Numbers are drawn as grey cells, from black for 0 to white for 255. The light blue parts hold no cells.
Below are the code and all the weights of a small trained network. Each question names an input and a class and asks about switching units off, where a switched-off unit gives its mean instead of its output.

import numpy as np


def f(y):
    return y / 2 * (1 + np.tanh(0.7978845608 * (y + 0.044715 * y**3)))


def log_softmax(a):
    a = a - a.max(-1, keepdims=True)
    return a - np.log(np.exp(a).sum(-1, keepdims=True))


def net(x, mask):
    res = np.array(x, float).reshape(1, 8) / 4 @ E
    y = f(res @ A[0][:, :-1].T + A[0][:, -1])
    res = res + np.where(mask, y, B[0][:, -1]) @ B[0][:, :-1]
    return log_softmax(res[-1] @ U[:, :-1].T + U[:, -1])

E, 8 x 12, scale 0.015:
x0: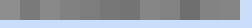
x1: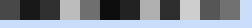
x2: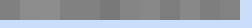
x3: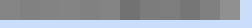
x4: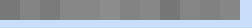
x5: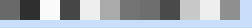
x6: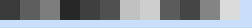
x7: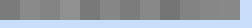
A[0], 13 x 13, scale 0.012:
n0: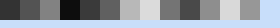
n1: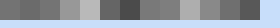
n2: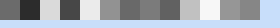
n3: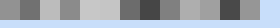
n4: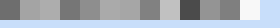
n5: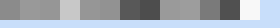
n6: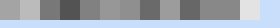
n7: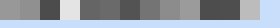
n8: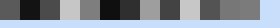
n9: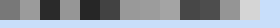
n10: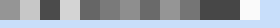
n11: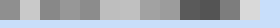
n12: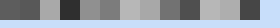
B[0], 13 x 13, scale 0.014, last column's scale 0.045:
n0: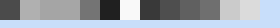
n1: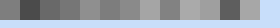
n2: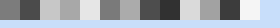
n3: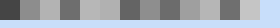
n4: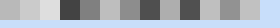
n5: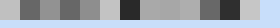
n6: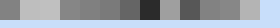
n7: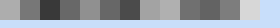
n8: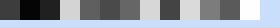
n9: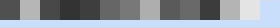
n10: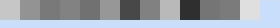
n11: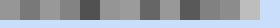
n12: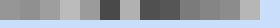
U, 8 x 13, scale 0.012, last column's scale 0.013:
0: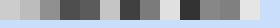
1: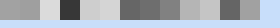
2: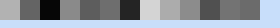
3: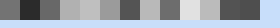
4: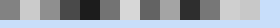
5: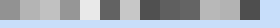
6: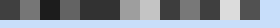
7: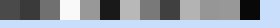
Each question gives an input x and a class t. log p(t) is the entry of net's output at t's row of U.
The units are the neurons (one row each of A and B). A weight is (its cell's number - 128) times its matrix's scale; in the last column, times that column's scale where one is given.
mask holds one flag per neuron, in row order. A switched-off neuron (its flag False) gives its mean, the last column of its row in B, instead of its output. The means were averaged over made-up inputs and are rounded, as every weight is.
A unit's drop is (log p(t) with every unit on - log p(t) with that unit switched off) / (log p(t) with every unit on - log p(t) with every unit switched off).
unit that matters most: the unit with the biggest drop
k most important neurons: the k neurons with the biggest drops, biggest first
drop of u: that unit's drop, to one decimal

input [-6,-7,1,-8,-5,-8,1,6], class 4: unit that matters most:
n9
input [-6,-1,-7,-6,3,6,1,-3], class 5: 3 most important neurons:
[n8; n5; n12]
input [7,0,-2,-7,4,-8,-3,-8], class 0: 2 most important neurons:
[n8; n10]
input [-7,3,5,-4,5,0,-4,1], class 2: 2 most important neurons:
[n2; n7]
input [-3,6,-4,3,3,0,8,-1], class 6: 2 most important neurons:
[n2; n9]
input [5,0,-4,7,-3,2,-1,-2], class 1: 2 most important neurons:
[n8; n0]
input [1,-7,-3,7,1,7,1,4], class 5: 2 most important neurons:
[n12; n5]
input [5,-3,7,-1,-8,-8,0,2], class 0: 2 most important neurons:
[n0; n10]
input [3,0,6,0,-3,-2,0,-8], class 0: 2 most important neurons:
[n8; n0]
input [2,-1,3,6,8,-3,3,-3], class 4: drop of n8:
0.4
